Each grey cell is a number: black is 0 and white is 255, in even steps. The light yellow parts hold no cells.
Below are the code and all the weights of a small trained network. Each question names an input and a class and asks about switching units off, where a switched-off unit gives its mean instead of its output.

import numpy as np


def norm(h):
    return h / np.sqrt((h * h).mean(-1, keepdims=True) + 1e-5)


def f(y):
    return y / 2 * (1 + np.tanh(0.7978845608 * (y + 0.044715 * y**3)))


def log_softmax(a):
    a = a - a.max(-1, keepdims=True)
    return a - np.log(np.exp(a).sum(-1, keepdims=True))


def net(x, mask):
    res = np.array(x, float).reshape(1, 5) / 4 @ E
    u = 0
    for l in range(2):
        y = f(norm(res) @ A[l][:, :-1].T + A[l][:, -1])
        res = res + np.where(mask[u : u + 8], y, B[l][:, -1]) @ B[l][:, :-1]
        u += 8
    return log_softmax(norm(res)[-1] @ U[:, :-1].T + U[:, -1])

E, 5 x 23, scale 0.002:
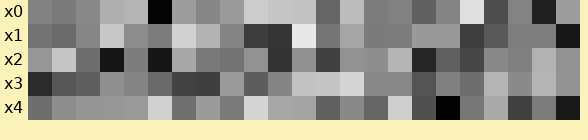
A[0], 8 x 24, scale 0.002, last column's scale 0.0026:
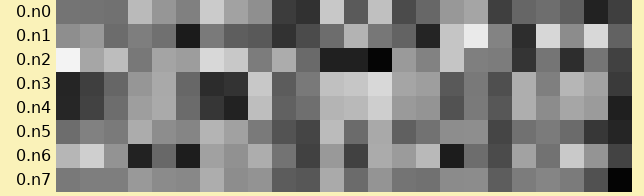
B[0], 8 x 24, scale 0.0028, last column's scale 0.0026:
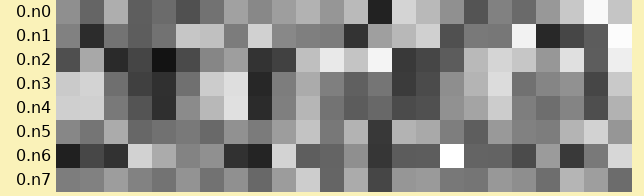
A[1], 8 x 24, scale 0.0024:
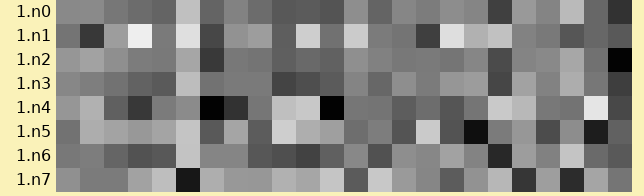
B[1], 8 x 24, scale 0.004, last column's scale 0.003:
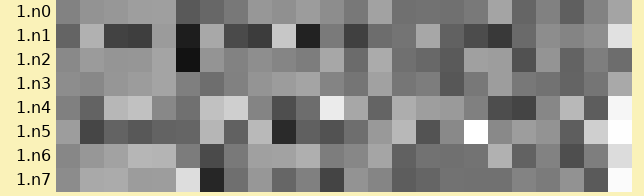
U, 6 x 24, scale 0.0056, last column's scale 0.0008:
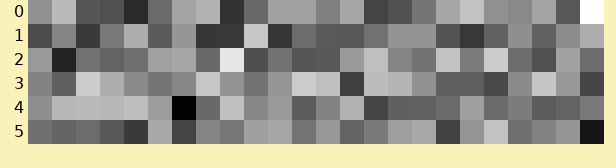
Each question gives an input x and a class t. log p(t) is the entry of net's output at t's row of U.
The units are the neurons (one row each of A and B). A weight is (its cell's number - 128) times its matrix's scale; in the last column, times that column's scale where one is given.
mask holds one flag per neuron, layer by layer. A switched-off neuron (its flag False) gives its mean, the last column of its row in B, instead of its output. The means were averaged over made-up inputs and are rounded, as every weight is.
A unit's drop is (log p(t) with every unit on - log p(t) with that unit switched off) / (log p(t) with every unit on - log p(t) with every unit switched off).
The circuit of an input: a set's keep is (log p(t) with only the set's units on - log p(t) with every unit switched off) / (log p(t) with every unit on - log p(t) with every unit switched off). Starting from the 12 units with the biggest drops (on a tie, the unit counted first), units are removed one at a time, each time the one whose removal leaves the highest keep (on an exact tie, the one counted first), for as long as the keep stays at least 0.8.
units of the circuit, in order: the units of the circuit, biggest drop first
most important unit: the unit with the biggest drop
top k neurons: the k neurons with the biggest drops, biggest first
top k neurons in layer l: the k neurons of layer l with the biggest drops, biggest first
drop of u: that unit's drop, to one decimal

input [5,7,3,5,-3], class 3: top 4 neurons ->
[0.n0, 0.n2, 1.n5, 0.n5]
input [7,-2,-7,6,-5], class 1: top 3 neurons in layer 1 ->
[1.n1, 1.n6, 1.n5]
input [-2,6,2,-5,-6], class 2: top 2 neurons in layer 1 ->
[1.n4, 1.n1]
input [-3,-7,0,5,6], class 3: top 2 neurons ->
[1.n4, 0.n1]
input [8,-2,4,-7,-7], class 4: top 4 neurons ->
[1.n7, 1.n5, 0.n3, 0.n4]
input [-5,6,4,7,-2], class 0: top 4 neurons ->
[0.n3, 0.n4, 1.n4, 1.n7]
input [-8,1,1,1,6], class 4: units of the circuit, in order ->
[1.n6]
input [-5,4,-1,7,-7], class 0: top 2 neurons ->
[0.n3, 0.n4]
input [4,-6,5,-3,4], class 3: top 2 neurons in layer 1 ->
[1.n4, 1.n1]
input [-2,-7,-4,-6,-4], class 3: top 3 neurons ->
[1.n4, 0.n3, 0.n4]
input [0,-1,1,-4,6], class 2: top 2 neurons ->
[1.n5, 0.n3]
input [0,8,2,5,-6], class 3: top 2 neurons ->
[0.n0, 1.n5]
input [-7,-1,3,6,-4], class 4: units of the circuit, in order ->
[1.n6, 1.n3]
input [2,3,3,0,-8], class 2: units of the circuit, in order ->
[0.n1]
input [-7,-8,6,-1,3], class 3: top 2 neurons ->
[1.n4, 1.n1]
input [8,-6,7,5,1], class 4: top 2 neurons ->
[1.n7, 1.n1]
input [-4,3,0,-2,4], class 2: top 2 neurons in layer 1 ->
[1.n5, 1.n7]
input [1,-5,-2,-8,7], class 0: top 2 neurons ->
[0.n2, 0.n1]
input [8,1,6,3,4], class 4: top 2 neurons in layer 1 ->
[1.n7, 1.n1]
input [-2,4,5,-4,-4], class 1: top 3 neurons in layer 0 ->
[0.n6, 0.n3, 0.n4]
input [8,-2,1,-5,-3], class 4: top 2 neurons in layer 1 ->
[1.n7, 1.n5]
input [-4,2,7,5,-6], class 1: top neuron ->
[0.n6]
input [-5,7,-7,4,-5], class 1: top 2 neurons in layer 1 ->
[1.n1, 1.n4]
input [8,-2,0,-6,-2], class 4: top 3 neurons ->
[1.n7, 0.n3, 0.n4]
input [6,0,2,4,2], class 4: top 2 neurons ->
[1.n7, 0.n2]
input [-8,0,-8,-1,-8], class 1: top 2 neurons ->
[1.n1, 1.n5]
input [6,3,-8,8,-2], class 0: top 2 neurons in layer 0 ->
[0.n3, 0.n4]
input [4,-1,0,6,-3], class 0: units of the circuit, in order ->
[0.n3]
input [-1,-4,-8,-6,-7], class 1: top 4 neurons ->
[1.n1, 1.n5, 0.n3, 0.n4]
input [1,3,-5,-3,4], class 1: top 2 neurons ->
[1.n1, 0.n1]
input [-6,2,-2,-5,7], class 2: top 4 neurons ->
[1.n5, 0.n3, 1.n7, 0.n4]
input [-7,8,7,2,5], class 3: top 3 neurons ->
[1.n1, 0.n0, 0.n5]
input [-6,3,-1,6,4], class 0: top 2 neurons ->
[0.n3, 0.n4]
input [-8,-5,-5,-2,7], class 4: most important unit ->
1.n6
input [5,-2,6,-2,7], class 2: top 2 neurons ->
[1.n5, 1.n1]
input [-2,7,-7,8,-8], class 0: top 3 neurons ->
[0.n3, 0.n4, 1.n5]
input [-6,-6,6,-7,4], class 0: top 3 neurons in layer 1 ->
[1.n1, 1.n7, 1.n4]
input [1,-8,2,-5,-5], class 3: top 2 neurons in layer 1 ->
[1.n4, 1.n5]
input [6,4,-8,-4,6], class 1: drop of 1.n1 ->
1.6
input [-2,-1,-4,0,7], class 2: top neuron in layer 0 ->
[0.n6]
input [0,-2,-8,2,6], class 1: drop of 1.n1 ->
1.2
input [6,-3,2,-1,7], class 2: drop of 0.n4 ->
0.0
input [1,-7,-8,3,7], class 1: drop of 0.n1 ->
0.2
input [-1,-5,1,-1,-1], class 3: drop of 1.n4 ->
0.4
